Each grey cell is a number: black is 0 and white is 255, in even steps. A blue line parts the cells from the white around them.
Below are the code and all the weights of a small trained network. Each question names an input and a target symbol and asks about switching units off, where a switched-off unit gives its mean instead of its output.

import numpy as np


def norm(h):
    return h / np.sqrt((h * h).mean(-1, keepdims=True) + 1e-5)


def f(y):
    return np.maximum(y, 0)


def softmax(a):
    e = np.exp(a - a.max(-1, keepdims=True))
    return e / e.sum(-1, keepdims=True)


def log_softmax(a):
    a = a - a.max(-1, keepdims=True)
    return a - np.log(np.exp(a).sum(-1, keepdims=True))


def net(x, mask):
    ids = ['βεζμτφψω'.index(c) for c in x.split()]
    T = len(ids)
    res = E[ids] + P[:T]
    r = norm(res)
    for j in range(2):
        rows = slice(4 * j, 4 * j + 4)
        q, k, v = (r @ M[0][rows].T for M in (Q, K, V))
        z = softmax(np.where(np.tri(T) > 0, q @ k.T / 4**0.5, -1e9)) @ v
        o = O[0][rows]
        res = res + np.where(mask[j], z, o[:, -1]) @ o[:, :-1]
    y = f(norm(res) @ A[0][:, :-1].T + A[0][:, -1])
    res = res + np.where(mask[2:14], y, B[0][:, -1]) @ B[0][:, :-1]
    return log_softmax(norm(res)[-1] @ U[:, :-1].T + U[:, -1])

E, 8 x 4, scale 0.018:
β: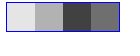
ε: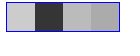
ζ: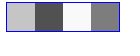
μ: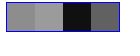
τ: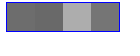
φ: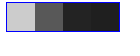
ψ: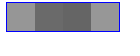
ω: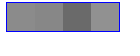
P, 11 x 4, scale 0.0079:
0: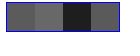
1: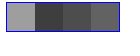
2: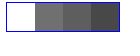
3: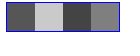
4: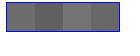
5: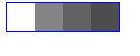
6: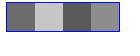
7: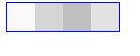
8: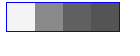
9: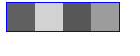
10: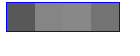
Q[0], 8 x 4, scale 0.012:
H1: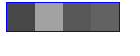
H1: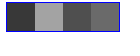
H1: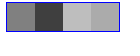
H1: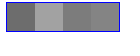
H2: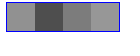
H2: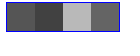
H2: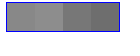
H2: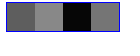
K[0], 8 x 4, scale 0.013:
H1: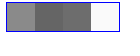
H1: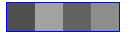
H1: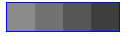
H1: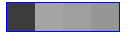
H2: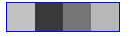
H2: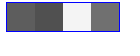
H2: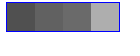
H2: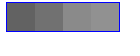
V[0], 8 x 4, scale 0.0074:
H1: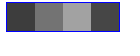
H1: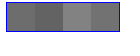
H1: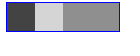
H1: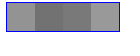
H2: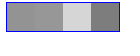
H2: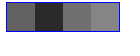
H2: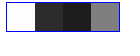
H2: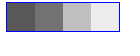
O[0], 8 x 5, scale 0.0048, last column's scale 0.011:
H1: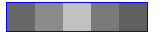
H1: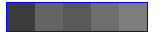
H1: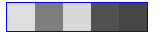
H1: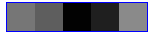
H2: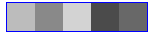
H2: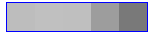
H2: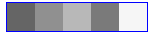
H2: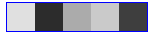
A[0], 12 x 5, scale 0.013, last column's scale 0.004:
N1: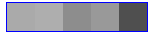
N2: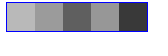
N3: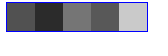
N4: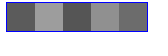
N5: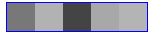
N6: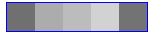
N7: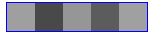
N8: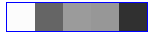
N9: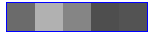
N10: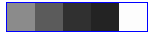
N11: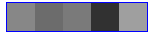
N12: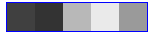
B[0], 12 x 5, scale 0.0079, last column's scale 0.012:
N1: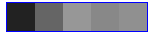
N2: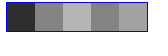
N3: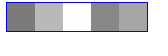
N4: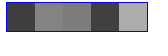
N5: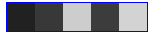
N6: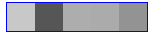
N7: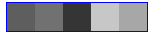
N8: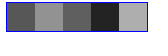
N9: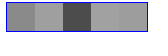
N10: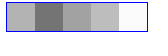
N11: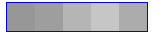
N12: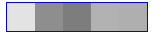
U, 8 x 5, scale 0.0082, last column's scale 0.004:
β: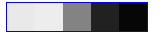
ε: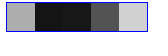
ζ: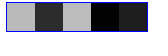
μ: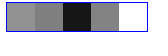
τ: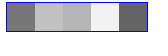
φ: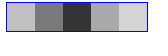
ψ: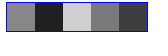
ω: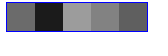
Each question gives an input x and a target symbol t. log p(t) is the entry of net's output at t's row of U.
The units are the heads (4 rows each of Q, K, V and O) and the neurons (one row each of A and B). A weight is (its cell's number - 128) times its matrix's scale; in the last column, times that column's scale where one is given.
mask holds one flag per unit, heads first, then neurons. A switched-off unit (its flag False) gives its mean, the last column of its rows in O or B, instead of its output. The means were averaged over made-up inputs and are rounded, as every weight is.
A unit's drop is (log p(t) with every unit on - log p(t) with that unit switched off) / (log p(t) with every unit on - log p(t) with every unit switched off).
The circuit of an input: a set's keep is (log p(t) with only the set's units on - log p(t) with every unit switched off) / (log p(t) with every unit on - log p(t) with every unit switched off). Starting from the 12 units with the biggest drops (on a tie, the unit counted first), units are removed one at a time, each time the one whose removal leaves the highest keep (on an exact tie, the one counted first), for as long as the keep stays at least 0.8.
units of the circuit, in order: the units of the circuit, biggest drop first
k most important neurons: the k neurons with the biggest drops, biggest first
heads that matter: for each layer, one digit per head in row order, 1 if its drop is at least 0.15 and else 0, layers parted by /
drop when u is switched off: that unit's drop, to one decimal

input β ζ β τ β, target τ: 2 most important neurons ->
(N10, N8)
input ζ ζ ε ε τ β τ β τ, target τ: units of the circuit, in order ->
(N5)
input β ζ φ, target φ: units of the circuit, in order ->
(N10, N5, N11)
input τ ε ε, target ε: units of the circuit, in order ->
(N8, N7, N5)
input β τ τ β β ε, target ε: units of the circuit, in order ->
(N8, N7, N5, N10)
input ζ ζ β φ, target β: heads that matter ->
01
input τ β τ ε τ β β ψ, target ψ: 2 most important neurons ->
(N6, N5)
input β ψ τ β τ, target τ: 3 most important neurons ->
(N3, N5, N7)
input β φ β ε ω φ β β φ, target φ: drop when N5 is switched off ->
0.2
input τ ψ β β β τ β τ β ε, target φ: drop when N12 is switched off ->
0.3
